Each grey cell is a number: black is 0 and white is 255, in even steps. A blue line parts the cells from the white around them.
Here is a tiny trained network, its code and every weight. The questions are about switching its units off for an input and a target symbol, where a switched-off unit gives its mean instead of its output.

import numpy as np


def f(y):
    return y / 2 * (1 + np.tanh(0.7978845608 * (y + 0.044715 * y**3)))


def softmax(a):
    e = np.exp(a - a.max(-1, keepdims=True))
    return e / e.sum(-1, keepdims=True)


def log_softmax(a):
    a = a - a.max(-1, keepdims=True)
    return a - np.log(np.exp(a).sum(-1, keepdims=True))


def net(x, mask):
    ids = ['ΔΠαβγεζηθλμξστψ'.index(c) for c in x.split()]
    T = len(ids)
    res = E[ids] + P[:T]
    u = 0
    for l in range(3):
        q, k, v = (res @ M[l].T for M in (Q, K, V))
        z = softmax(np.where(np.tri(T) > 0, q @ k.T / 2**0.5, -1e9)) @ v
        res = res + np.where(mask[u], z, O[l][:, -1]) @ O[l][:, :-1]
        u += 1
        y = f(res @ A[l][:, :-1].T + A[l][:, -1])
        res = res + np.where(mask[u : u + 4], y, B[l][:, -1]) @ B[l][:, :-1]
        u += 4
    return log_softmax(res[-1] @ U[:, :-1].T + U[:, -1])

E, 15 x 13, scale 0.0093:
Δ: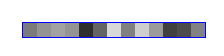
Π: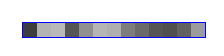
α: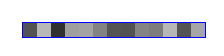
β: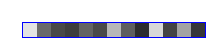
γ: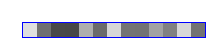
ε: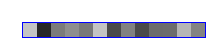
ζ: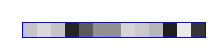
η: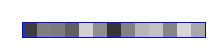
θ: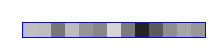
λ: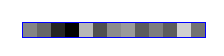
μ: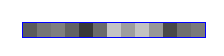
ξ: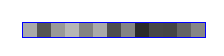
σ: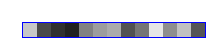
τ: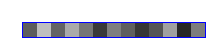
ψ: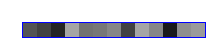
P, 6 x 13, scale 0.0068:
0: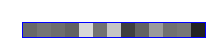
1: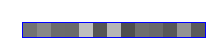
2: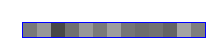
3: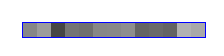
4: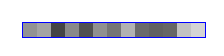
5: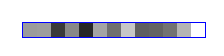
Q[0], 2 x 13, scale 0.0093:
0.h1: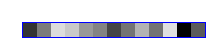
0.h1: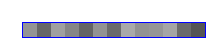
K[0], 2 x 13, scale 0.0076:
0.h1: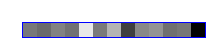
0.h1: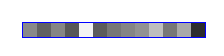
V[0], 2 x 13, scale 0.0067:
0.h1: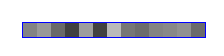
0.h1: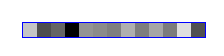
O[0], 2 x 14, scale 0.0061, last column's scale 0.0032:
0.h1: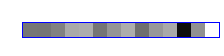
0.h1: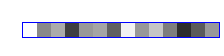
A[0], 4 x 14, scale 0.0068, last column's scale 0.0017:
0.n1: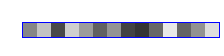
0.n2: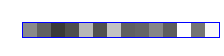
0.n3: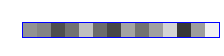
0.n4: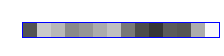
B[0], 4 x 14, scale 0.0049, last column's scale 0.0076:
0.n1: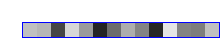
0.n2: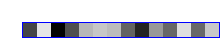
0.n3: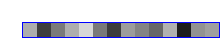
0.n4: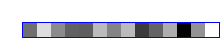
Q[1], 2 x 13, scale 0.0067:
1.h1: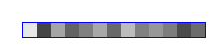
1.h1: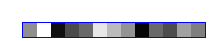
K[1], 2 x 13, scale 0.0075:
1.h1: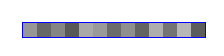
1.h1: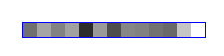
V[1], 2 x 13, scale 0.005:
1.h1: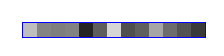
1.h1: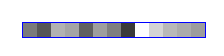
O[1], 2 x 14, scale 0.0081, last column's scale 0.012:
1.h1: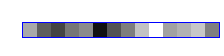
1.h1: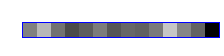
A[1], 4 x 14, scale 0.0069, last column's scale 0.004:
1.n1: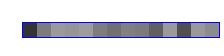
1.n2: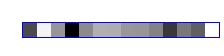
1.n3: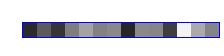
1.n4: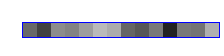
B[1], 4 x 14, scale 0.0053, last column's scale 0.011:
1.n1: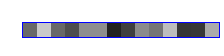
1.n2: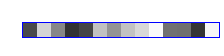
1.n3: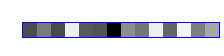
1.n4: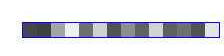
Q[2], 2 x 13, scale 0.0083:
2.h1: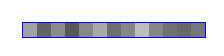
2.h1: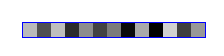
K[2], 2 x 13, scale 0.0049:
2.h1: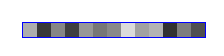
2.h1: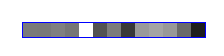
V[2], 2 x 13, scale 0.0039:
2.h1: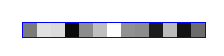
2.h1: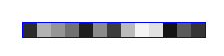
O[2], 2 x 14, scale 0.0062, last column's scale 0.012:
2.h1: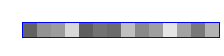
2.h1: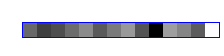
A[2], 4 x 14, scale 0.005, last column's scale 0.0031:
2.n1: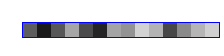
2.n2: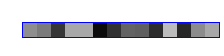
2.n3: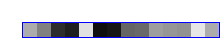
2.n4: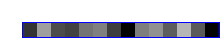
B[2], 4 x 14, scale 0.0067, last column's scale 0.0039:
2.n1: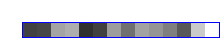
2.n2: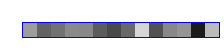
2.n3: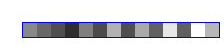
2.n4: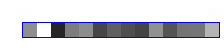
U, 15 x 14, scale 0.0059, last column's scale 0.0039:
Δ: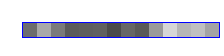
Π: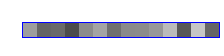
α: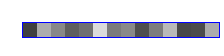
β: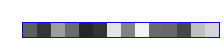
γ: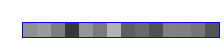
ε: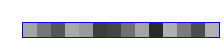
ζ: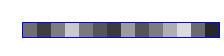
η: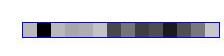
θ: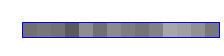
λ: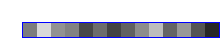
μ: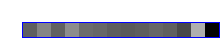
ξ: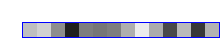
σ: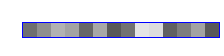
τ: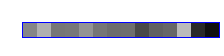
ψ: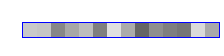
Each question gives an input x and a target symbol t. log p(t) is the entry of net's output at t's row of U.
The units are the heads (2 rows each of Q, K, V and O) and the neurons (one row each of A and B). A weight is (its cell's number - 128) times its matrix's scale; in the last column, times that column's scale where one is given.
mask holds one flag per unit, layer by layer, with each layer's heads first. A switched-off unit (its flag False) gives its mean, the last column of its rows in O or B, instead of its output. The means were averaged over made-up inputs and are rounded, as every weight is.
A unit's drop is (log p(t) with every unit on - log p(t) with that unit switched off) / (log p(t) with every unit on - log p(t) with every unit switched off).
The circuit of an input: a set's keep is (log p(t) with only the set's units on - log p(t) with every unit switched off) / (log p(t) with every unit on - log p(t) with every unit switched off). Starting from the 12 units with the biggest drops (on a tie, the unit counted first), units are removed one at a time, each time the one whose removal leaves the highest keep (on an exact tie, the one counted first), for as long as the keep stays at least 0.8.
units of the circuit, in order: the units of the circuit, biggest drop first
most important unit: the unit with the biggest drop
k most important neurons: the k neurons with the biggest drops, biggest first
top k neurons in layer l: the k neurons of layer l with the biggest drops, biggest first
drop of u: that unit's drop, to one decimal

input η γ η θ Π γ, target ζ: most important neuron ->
(0.n4)
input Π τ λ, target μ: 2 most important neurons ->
(1.n1 1.n3)
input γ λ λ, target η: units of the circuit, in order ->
(0.h1 0.n3 1.h1)
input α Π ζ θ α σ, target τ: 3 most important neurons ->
(0.n2 1.n3 2.n4)
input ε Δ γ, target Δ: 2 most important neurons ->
(0.n2 1.n3)
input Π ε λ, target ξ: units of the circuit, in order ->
(1.n2 0.n2 2.h1)
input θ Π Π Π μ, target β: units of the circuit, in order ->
(2.n1 0.n4 1.n1)
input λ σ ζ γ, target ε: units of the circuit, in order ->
(0.h1 2.h1 1.n2 2.n2)
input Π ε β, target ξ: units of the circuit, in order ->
(0.h1 0.n2 1.n2 2.h1)
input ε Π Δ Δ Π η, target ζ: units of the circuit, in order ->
(0.n4 1.n3 1.n2)
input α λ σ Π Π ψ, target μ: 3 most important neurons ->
(1.n3 2.n4 1.n1)
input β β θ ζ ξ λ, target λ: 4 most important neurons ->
(1.n3 0.n2 1.n2 2.n4)
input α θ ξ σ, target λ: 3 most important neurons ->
(0.n2 1.n3 2.n4)
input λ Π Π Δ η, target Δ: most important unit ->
0.n4
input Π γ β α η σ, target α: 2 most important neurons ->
(1.n2 0.n2)
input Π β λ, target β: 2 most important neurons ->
(2.n3 0.n2)
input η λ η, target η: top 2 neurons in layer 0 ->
(0.n3 0.n4)
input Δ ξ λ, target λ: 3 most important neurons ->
(0.n2 1.n3 2.n4)
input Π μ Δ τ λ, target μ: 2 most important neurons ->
(1.n3 2.n4)
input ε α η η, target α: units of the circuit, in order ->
(1.h1)
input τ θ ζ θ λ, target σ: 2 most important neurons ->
(0.n4 0.n1)
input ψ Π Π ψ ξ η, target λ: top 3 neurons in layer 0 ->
(0.n4 0.n1 0.n2)
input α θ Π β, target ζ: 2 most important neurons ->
(0.n4 1.n3)
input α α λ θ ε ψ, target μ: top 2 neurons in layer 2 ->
(2.n4 2.n1)
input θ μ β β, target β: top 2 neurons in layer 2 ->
(2.n3 2.n1)
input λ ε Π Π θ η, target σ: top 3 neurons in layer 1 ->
(1.n1 1.n3 1.n2)
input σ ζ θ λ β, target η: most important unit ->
0.h1
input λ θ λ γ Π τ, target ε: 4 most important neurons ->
(2.n2 0.n1 1.n1 0.n2)
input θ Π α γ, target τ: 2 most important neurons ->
(0.n2 1.n3)
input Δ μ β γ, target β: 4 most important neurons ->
(2.n3 0.n4 1.n1 2.n1)
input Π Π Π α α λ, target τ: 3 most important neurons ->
(0.n2 1.n3 2.n4)
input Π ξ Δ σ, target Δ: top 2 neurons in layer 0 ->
(0.n2 0.n4)
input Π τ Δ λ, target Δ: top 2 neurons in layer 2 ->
(2.n3 2.n4)
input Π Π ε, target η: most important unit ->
1.n1
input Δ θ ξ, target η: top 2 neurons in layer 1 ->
(1.n2 1.n4)
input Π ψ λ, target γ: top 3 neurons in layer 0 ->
(0.n2 0.n3 0.n4)
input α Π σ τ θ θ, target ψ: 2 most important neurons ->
(0.n1 1.n2)
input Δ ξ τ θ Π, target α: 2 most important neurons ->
(0.n4 1.n2)
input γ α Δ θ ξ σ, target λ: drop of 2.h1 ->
0.1
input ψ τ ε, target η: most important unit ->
2.h1
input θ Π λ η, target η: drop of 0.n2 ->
0.2
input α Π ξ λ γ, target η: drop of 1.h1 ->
0.3
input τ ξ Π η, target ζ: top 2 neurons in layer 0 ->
(0.n4 0.n3)
